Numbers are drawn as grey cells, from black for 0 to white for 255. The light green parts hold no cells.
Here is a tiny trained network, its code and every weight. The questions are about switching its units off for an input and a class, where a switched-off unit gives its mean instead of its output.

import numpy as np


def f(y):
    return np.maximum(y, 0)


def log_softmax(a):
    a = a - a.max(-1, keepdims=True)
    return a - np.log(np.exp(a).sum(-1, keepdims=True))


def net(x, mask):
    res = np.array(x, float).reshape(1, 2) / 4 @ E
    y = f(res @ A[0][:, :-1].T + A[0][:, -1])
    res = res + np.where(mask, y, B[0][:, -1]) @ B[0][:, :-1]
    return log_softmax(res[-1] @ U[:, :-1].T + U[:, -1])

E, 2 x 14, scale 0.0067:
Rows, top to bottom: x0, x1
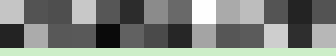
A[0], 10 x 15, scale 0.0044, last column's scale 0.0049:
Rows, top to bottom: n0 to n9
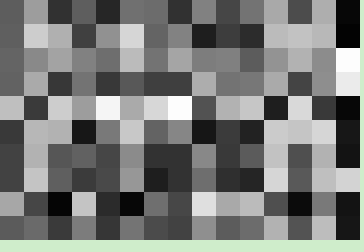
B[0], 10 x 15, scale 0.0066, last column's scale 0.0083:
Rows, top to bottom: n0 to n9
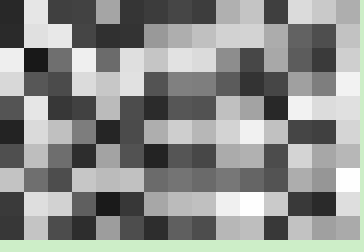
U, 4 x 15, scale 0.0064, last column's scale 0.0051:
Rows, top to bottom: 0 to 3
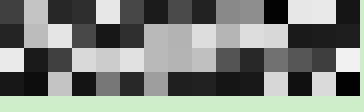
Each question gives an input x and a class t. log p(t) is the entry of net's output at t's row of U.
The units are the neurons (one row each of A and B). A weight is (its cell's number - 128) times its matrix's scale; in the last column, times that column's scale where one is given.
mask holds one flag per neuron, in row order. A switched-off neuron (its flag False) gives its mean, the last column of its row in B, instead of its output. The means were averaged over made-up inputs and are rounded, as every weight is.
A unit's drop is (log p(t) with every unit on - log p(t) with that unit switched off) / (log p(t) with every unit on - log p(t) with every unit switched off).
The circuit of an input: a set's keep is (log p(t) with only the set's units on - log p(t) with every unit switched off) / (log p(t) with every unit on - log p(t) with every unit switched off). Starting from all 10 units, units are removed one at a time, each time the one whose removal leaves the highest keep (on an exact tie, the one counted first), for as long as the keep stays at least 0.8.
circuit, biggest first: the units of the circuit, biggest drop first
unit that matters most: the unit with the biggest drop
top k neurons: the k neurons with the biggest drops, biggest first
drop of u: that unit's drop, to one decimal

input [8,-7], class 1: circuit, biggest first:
[n8]
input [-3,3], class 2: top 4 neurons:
[n4 n8 n7 n2]
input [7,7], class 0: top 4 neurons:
[n3 n0 n9 n5]
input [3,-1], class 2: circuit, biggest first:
[n5 n4]
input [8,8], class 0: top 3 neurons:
[n3 n0 n9]
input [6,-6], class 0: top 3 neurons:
[n4 n5 n1]
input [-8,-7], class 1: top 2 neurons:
[n5 n1]
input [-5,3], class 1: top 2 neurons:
[n5 n1]
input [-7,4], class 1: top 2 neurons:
[n5 n1]
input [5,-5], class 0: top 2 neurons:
[n4 n5]
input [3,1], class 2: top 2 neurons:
[n5 n1]
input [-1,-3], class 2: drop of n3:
-0.1
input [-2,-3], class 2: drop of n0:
0.3
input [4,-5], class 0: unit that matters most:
n4
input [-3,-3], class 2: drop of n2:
0.4
